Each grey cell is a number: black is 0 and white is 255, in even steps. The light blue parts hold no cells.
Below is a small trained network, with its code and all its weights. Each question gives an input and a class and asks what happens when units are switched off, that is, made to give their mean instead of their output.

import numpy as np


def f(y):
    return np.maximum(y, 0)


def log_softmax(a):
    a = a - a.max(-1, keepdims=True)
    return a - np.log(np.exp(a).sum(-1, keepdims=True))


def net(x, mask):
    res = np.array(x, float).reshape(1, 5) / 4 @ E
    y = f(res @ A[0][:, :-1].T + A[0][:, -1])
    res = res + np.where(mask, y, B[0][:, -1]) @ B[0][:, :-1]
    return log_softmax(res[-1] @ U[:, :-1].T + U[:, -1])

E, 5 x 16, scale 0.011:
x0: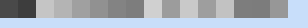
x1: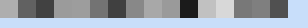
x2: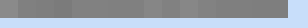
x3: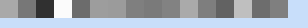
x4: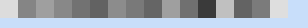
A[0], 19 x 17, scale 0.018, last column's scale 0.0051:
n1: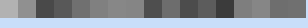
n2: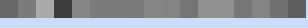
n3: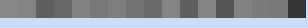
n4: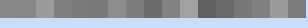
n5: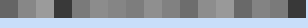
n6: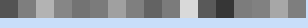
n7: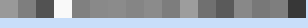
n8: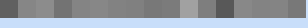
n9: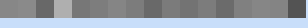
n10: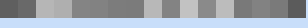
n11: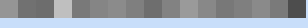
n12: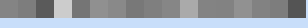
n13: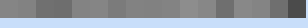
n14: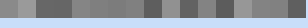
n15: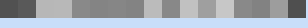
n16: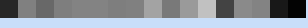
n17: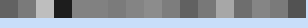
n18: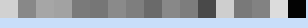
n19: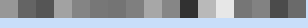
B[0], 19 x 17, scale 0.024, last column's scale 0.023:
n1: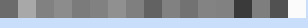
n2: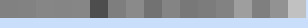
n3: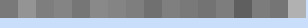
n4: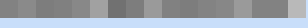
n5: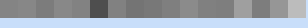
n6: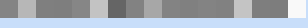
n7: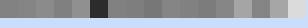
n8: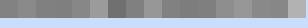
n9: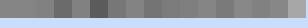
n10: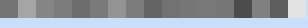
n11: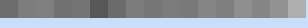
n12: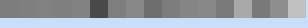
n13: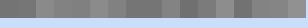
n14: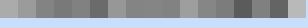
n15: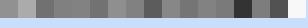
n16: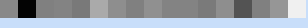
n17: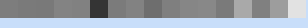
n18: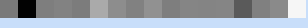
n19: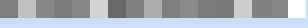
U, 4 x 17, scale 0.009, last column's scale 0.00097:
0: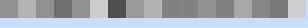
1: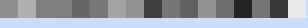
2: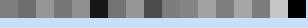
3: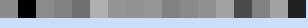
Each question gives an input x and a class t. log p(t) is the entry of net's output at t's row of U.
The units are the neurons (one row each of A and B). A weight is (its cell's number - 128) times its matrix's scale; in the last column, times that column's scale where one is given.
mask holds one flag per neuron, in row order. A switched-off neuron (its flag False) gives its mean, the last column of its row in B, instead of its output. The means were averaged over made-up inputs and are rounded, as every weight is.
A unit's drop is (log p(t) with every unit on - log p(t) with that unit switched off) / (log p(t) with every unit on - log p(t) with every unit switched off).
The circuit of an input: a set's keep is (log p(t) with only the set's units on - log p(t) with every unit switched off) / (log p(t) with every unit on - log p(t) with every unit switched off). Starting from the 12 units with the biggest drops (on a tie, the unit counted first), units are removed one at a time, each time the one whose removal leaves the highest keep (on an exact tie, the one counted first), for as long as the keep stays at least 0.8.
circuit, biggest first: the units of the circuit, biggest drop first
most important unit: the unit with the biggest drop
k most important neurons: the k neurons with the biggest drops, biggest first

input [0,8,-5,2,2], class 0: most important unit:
n19
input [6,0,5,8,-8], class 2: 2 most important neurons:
(n7 n12)
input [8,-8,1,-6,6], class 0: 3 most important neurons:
(n6 n4 n1)
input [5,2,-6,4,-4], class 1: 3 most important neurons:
(n15 n18 n10)
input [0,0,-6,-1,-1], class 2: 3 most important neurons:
(n18 n19 n16)
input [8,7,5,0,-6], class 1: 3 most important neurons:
(n15 n10 n6)
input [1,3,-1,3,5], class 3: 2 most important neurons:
(n18 n6)
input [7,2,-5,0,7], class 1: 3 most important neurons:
(n15 n10 n16)
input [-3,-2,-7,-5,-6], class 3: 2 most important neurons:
(n16 n7)
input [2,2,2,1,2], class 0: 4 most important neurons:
(n16 n1 n19 n14)
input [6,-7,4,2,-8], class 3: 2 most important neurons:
(n16 n19)
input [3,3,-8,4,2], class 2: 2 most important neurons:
(n6 n1)
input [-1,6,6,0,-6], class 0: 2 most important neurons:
(n19 n18)
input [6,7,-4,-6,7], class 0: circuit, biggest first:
(n19)
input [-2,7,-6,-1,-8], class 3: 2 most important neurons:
(n16 n6)
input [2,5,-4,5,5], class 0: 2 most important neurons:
(n19 n16)
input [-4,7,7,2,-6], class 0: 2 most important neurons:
(n19 n18)
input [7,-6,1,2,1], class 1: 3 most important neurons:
(n15 n10 n19)
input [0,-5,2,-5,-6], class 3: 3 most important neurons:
(n16 n19 n7)
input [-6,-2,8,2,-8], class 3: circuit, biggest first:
(n16)
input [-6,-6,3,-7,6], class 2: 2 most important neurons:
(n17 n19)
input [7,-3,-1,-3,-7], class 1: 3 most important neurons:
(n15 n10 n18)
